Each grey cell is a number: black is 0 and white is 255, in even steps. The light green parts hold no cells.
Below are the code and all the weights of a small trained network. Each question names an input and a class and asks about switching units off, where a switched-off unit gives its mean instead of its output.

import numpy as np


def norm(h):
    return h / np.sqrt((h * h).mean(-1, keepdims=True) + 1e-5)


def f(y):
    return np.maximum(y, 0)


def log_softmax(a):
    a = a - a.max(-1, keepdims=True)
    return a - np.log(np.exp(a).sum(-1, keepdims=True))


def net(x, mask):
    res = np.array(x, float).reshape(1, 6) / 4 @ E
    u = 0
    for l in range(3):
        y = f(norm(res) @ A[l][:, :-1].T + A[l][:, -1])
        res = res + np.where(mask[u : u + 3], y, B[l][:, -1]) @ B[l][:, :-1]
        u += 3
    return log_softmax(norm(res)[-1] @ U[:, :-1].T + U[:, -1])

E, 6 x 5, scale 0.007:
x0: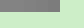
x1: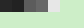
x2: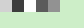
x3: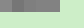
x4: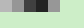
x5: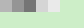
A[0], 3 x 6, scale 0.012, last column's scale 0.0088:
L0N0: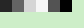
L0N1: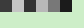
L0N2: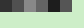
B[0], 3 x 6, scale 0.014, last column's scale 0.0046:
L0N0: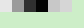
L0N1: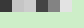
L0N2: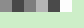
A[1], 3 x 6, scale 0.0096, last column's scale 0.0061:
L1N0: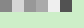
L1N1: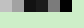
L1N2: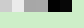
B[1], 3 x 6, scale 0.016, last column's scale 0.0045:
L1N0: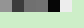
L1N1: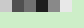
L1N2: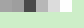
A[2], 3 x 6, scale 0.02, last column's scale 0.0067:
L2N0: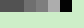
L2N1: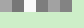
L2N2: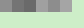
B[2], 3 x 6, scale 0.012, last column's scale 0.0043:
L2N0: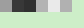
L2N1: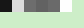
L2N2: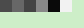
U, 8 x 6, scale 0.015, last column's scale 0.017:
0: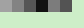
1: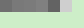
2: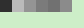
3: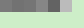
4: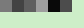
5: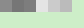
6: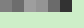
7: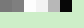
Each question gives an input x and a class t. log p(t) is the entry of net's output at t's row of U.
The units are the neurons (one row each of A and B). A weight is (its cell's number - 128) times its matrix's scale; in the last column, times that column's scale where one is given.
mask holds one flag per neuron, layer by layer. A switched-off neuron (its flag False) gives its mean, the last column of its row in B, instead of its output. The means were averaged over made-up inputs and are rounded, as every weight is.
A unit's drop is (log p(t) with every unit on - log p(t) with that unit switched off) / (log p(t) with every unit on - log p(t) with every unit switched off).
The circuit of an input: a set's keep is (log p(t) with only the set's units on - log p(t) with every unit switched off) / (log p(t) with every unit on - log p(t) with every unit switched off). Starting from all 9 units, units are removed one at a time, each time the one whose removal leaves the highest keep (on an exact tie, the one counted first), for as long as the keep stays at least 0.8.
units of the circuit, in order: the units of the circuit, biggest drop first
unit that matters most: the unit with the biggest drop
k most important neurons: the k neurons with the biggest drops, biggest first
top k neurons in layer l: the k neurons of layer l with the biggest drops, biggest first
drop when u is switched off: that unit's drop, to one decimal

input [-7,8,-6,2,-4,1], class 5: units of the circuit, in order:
(L2N0)
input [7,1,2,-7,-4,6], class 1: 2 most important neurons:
(L1N0 L0N0)
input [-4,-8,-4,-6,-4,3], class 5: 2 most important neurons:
(L1N2 L2N1)
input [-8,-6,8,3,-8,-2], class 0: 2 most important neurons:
(L0N0 L0N1)
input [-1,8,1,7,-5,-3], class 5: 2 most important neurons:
(L2N0 L1N0)
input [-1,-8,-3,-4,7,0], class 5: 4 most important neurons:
(L1N2 L0N0 L1N0 L2N1)
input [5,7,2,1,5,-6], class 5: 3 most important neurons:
(L0N0 L1N0 L2N0)
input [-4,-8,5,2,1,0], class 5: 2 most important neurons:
(L1N2 L0N0)
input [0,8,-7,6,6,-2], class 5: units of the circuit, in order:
(L2N0 L1N0)
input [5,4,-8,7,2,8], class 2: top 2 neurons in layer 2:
(L2N2 L2N0)
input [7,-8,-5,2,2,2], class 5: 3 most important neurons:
(L1N2 L0N0 L2N1)
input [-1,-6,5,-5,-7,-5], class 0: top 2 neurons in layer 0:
(L0N0 L0N1)
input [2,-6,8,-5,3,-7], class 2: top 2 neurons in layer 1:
(L1N0 L1N1)
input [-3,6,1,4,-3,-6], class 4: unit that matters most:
L0N2
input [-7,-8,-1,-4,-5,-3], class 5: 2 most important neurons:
(L1N2 L1N0)
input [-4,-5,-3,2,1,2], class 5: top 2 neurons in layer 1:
(L1N2 L1N1)
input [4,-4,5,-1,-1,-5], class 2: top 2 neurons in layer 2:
(L2N1 L2N0)
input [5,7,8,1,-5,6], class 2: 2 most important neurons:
(L2N1 L1N2)
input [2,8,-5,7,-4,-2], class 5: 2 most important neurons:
(L2N0 L1N0)
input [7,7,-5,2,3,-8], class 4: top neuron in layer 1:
(L1N2)
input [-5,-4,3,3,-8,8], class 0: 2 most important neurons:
(L0N0 L0N2)
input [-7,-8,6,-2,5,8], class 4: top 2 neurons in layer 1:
(L1N0 L1N1)
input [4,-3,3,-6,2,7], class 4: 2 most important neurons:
(L1N0 L0N0)
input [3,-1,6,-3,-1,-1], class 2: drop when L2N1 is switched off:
0.3
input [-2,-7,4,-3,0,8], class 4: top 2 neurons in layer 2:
(L2N2 L2N0)
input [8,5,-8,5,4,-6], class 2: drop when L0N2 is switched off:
-0.2
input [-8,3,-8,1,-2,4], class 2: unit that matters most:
L0N1
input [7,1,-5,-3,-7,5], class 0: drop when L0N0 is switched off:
0.9
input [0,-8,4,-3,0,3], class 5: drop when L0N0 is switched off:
0.1
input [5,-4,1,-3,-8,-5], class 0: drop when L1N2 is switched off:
0.0
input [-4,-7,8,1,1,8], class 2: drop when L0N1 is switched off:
-0.2
